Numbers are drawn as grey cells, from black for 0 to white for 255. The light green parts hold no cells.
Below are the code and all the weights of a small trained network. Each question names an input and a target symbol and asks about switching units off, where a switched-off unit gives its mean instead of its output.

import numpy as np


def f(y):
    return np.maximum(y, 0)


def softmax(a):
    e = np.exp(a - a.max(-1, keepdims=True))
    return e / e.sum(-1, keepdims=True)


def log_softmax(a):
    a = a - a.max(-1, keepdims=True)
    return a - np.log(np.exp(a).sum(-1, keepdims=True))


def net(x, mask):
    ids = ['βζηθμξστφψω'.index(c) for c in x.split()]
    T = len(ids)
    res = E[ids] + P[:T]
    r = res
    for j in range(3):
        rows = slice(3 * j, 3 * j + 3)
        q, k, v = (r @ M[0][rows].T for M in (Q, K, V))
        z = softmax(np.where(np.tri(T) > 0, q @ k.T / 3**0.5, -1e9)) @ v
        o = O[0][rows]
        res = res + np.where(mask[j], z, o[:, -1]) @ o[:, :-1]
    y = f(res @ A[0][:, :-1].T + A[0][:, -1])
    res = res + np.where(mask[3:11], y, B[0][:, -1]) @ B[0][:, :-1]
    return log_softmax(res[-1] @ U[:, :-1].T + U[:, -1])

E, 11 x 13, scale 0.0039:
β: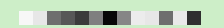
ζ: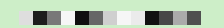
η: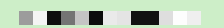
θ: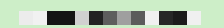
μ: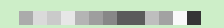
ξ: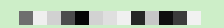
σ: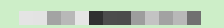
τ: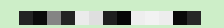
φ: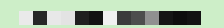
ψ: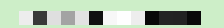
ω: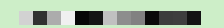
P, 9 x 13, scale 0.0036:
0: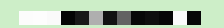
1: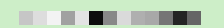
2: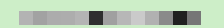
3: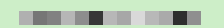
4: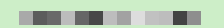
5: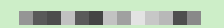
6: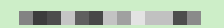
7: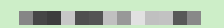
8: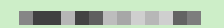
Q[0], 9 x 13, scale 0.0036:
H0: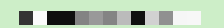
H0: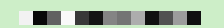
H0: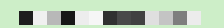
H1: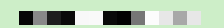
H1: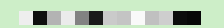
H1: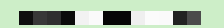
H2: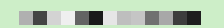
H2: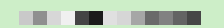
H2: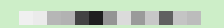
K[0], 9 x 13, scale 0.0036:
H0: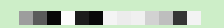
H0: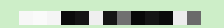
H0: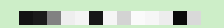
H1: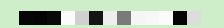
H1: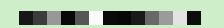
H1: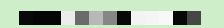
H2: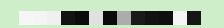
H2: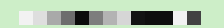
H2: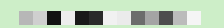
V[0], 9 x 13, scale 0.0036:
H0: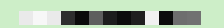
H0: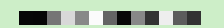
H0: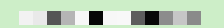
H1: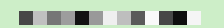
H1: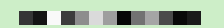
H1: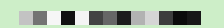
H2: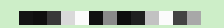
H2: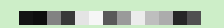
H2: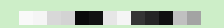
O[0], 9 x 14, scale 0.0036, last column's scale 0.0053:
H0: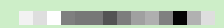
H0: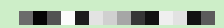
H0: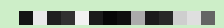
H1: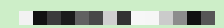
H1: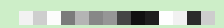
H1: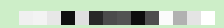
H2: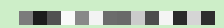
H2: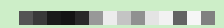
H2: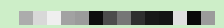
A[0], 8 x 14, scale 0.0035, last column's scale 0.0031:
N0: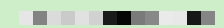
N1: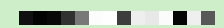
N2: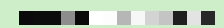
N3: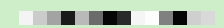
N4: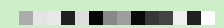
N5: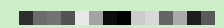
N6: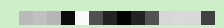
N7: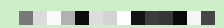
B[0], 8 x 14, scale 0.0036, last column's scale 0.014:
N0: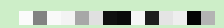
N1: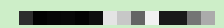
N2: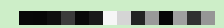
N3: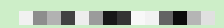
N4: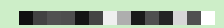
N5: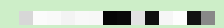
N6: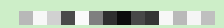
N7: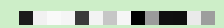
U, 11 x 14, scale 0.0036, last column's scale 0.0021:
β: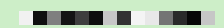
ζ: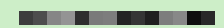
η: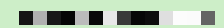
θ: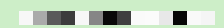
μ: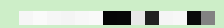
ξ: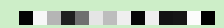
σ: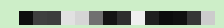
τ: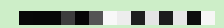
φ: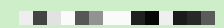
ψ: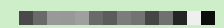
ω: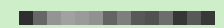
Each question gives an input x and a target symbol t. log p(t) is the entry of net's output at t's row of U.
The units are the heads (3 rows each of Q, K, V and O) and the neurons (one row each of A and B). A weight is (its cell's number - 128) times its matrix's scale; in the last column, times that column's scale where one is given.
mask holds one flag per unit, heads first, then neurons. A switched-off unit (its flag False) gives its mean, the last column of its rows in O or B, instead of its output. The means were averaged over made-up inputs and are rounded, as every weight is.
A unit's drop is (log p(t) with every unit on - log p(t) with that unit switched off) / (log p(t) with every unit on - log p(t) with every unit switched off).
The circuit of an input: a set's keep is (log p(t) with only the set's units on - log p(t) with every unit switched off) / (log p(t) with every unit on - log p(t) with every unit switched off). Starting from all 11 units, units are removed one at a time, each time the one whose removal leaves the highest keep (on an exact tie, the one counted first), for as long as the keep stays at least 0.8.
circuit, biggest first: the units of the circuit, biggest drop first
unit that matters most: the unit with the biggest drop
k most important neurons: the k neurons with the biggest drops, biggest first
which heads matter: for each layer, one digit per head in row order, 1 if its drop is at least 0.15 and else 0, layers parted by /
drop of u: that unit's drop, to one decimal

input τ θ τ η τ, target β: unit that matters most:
H2
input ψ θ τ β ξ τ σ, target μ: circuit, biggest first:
[N1 N0]
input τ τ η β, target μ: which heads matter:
000
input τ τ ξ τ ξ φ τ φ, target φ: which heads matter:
100
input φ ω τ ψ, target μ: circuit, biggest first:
[H2 N1]
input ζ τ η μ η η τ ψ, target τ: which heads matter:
011
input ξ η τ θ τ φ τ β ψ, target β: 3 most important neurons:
[N4 N3 N7]
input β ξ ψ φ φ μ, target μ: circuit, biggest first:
[H2 N0]
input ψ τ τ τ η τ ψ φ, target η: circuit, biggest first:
[H0 N4 H2 N6]
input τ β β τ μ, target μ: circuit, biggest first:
[N1 N0]
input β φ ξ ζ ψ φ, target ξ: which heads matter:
111
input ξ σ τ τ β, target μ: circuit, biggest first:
[H2 N1]
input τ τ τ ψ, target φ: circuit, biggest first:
[H0 N3]
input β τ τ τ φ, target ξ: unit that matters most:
H0
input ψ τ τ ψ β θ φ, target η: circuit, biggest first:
[H0 H2 N4 N6]
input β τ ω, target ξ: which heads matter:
110
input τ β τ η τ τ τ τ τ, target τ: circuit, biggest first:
[H2 N2]
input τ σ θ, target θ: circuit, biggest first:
[N3 H0]
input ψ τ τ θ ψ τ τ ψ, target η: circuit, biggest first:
[N4 H0 H2 N6]
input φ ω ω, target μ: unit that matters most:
H2
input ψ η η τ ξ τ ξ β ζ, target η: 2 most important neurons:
[N4 N0]
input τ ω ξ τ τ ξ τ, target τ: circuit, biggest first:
[H2 N2 N1]
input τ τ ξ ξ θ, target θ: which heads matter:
000
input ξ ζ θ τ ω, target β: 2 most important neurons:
[N4 N3]
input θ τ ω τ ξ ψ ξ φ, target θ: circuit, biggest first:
[H0 N3]
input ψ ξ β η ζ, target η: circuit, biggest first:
[H0 H2 N4 N6]
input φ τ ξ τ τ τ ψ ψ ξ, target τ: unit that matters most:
H0
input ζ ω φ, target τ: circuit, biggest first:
[H2 N4]
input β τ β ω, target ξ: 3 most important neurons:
[N7 N0 N4]
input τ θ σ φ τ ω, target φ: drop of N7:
0.1
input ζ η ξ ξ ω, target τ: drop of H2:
1.0
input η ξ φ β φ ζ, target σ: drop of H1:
1.0
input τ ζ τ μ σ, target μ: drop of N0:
0.2
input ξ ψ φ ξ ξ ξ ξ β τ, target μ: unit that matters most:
N5
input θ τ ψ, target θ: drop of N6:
0.2
